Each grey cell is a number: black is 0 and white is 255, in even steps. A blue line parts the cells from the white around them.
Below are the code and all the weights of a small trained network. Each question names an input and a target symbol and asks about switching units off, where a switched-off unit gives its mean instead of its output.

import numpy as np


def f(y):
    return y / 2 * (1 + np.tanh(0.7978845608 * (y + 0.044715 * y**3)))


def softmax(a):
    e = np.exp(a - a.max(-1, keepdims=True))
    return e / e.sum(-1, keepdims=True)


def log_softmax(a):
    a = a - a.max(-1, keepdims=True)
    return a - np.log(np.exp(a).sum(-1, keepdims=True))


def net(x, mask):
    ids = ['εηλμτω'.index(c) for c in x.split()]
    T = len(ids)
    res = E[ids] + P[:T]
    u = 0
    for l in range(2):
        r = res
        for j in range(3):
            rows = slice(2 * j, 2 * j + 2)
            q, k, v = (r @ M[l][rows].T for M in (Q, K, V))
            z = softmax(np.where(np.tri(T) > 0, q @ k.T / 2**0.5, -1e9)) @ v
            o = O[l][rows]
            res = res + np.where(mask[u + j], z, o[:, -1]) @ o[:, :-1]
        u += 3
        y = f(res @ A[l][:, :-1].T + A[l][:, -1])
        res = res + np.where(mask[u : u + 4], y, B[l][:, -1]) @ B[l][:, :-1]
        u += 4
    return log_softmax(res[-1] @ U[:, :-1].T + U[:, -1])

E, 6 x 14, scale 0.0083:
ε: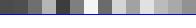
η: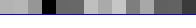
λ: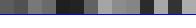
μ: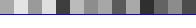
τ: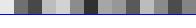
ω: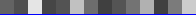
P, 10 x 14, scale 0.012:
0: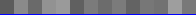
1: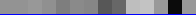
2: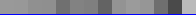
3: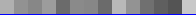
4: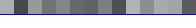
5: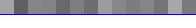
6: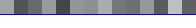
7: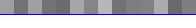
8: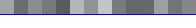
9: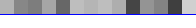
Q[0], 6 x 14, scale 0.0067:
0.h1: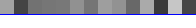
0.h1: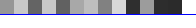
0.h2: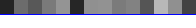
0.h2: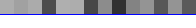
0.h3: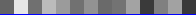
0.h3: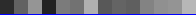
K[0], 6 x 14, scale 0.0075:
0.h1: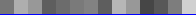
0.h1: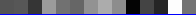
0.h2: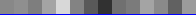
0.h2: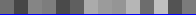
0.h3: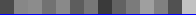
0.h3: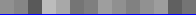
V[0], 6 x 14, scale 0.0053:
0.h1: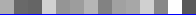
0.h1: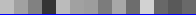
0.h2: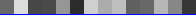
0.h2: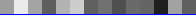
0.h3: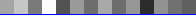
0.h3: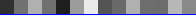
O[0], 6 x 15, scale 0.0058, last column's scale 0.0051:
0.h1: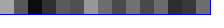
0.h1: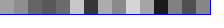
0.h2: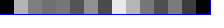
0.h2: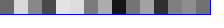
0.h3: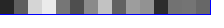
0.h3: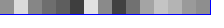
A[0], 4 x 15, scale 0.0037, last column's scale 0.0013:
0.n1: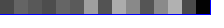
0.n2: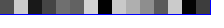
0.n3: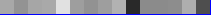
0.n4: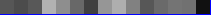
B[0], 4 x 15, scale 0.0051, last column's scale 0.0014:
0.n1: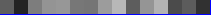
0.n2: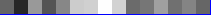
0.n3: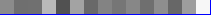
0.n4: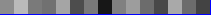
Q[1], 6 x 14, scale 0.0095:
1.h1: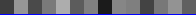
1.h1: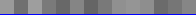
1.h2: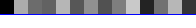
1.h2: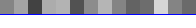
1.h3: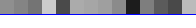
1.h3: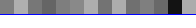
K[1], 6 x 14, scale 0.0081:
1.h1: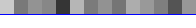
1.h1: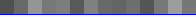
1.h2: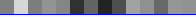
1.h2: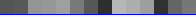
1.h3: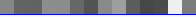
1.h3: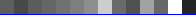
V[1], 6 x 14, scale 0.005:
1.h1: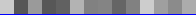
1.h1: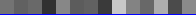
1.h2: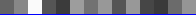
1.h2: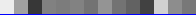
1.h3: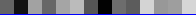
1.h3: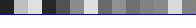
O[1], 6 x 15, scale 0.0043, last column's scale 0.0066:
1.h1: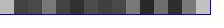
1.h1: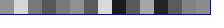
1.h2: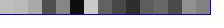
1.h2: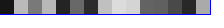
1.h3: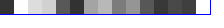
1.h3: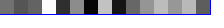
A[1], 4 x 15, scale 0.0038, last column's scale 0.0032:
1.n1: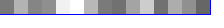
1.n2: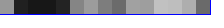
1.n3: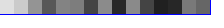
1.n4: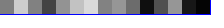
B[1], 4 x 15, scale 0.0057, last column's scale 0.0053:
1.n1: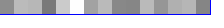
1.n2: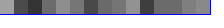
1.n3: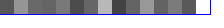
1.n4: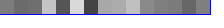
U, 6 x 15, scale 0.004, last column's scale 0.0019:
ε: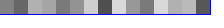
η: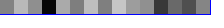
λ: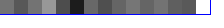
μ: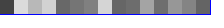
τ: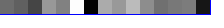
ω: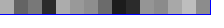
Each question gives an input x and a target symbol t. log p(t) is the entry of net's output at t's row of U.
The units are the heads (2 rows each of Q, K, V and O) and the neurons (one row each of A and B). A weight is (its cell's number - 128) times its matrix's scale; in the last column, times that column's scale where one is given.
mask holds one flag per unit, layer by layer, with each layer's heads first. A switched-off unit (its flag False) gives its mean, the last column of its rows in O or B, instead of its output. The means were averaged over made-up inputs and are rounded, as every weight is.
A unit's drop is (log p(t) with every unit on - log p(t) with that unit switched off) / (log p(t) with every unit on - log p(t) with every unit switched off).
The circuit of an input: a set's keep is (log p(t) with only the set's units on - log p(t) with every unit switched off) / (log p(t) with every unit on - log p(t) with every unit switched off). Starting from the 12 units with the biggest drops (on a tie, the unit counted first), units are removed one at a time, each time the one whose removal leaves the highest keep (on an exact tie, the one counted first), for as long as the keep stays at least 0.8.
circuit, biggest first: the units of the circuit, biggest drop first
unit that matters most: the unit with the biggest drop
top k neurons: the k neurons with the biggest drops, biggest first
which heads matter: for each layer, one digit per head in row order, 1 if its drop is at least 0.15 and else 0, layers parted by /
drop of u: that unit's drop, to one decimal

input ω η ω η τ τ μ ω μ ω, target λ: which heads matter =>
101 / 110
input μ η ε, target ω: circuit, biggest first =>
1.h3, 1.h2, 0.h3
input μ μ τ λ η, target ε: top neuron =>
1.n3
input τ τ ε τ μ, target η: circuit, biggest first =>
1.h3, 0.h3
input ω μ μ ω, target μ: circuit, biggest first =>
0.h3, 1.h3
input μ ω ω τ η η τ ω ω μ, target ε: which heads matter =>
001 / 101
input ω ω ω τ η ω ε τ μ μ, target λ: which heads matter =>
100 / 100
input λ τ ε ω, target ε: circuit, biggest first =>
0.h1, 0.h2
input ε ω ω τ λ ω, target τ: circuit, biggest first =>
1.h2, 0.h3, 0.h1
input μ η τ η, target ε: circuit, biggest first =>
1.h1, 0.h3
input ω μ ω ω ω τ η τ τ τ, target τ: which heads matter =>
000 / 011
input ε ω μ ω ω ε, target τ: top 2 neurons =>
0.n2, 1.n2
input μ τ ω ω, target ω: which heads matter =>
010 / 011
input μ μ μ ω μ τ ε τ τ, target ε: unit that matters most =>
1.h1
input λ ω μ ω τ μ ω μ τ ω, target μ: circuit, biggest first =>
1.h1, 0.h2, 0.h3
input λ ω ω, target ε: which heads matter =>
100 / 000
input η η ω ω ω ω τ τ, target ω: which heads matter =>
010 / 010
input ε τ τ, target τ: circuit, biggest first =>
1.h2, 1.h3, 0.h3
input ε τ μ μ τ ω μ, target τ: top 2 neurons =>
0.n2, 0.n1
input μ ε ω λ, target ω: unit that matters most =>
1.h3
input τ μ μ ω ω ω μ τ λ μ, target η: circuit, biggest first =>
1.h3, 0.h3, 0.n4
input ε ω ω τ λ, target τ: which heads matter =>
111 / 010
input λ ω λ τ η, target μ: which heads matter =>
100 / 101
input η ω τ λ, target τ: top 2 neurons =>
1.n2, 0.n2
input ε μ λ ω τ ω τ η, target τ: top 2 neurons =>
0.n2, 0.n1
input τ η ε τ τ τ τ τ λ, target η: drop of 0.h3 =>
0.2
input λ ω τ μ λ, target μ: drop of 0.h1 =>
0.3
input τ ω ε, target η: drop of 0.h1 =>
0.2
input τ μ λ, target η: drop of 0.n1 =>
0.0
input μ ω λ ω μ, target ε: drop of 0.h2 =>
0.2
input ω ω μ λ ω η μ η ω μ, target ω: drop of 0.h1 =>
0.1
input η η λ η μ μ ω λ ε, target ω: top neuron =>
0.n2
